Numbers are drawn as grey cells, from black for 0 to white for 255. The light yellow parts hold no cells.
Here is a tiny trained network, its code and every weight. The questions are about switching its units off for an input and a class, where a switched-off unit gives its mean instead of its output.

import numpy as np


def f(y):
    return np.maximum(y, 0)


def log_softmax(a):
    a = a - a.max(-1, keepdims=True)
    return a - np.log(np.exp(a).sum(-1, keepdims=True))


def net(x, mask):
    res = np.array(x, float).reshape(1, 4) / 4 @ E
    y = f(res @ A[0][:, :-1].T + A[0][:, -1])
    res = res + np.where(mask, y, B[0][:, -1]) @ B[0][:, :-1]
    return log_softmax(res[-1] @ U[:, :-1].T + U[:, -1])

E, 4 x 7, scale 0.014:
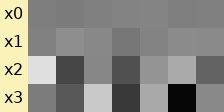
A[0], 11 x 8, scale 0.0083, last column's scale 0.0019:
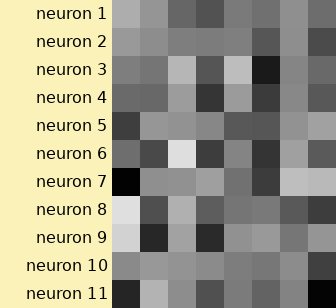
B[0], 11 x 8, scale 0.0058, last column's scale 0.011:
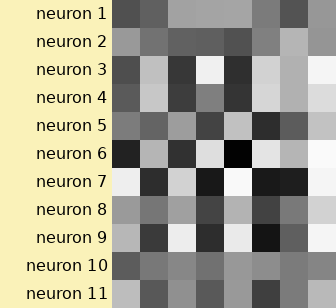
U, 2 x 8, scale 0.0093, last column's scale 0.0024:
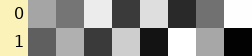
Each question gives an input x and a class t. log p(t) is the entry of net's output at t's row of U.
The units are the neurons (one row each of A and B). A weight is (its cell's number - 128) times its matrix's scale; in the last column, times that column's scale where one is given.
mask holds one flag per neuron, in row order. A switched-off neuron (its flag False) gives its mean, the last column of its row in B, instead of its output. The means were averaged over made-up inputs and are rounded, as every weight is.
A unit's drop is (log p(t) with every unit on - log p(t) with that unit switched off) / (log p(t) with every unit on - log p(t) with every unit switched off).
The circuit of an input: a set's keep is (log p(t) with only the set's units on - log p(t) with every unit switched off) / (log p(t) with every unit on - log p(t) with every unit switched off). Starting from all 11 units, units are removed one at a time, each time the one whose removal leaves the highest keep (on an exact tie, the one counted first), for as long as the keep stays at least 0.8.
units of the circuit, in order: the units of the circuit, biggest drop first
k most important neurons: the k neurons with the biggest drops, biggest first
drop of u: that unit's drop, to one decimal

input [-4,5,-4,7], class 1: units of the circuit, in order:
(neuron 6)
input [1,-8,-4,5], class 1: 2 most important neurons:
(neuron 6; neuron 3)
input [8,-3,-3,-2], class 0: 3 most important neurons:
(neuron 6; neuron 3; neuron 4)
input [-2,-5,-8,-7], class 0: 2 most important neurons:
(neuron 7; neuron 6)
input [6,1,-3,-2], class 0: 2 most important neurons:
(neuron 6; neuron 3)
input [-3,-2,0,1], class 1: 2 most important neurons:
(neuron 7; neuron 9)
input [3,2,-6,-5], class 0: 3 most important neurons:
(neuron 6; neuron 7; neuron 3)
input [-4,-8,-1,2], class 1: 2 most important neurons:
(neuron 9; neuron 8)
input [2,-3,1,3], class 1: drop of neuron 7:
0.1
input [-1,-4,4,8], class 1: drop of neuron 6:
0.3
